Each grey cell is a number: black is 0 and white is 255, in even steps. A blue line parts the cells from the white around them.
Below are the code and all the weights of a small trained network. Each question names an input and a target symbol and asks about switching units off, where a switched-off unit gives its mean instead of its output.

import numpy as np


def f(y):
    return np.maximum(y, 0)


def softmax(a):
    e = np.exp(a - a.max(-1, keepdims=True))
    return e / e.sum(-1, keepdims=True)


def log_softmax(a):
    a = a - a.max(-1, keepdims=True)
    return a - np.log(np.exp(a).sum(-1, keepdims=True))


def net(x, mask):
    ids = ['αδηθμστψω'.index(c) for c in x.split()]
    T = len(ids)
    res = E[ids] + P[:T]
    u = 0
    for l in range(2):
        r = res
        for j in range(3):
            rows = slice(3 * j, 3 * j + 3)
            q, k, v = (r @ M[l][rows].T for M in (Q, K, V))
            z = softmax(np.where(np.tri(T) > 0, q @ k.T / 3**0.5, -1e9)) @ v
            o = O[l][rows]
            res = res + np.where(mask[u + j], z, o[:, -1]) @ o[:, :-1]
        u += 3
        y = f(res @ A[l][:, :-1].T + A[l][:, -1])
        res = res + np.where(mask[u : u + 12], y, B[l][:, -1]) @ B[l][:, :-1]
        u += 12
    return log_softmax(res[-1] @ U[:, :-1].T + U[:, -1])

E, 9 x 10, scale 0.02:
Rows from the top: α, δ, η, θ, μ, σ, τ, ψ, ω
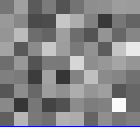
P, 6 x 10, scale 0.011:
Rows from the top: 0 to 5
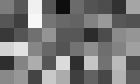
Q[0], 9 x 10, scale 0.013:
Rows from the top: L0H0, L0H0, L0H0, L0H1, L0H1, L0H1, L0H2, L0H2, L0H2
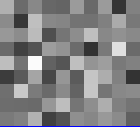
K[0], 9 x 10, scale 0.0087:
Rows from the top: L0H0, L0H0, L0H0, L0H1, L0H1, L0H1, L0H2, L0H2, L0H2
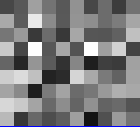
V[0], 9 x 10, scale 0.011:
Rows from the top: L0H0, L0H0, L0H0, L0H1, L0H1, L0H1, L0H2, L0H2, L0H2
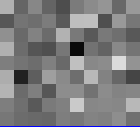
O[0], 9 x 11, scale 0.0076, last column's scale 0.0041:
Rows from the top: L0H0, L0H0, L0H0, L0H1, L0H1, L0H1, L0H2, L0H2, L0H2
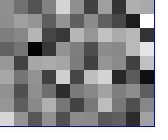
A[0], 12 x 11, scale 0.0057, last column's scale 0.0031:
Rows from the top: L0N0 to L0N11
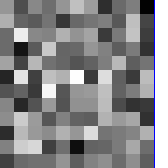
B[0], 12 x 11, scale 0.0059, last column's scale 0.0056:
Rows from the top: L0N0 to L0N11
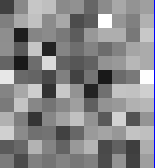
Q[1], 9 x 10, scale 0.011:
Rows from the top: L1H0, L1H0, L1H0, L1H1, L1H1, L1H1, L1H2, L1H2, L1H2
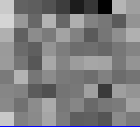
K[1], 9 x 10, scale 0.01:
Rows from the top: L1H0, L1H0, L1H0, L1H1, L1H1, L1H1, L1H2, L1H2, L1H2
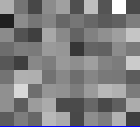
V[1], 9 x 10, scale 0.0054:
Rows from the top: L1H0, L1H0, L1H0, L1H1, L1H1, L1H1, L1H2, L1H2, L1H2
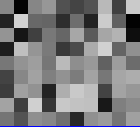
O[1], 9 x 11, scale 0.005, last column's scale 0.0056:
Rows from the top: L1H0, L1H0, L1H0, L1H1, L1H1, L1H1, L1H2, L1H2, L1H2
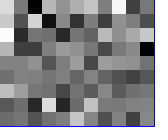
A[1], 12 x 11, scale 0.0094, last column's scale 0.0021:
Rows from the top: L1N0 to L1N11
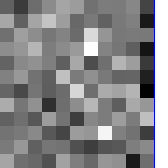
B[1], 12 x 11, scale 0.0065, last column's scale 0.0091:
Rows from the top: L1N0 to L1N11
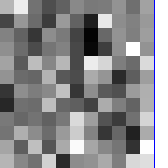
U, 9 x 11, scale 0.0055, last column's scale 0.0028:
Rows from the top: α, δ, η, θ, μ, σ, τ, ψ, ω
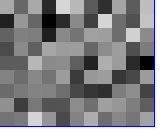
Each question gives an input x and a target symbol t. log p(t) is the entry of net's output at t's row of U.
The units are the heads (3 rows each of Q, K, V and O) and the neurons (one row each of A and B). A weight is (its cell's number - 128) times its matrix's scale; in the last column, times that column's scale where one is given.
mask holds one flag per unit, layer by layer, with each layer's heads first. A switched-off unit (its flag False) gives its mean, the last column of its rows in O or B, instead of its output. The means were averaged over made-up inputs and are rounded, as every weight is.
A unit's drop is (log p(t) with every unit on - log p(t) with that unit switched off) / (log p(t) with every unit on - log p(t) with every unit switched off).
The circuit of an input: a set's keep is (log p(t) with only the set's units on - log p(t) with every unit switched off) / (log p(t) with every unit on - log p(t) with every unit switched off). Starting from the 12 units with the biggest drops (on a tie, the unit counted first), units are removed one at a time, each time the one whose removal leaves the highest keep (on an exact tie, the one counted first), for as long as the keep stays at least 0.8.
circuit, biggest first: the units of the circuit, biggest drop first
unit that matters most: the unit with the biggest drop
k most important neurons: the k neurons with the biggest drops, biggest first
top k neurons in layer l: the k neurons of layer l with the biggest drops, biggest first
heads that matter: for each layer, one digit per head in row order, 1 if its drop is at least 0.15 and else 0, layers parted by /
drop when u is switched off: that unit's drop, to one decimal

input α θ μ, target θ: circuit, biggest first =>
[L1H0]
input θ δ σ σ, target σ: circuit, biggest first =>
[L0H1, L0H0]
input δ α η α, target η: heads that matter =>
110 / 000
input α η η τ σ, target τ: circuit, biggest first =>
[L0H1, L1N3, L1N2, L1N10]
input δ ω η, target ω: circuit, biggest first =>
[L0H1, L0H0]
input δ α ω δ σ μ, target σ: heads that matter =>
010 / 000
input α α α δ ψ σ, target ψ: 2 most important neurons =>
[L1N11, L0N4]
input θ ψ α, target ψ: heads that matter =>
010 / 100
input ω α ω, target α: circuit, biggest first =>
[L1N10, L0N5]
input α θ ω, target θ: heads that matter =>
010 / 100
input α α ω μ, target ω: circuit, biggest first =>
[L0H1, L1N4]
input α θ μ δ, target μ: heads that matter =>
010 / 000
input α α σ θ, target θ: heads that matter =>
100 / 100
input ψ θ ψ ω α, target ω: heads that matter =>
010 / 000
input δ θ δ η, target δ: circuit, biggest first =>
[L0H0, L0H1, L1N7]
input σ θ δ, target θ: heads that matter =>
010 / 100
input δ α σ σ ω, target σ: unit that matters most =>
L1N5
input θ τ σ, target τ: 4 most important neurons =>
[L1N3, L1N2, L1N10, L1N4]
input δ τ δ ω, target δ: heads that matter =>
110 / 100
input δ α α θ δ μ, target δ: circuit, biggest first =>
[L0H0, L0H1, L1H0]
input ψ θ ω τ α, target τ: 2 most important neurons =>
[L1N3, L1N2]
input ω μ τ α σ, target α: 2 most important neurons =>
[L0N6, L1N10]
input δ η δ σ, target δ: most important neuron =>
[L1N7]
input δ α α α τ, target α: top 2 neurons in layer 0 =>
[L0N5, L0N6]
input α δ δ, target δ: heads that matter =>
110 / 000
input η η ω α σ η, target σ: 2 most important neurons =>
[L1N5, L0N6]
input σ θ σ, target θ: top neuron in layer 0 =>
[L0N6]
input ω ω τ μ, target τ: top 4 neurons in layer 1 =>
[L1N3, L1N10, L1N2, L1N4]
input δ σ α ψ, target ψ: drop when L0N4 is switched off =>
0.2
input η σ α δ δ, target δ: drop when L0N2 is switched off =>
0.0
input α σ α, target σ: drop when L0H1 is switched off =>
1.1
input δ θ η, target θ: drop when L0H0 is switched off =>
0.1
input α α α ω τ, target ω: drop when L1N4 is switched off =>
0.1
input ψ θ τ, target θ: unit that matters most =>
L1H0
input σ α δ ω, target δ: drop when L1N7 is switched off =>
0.3
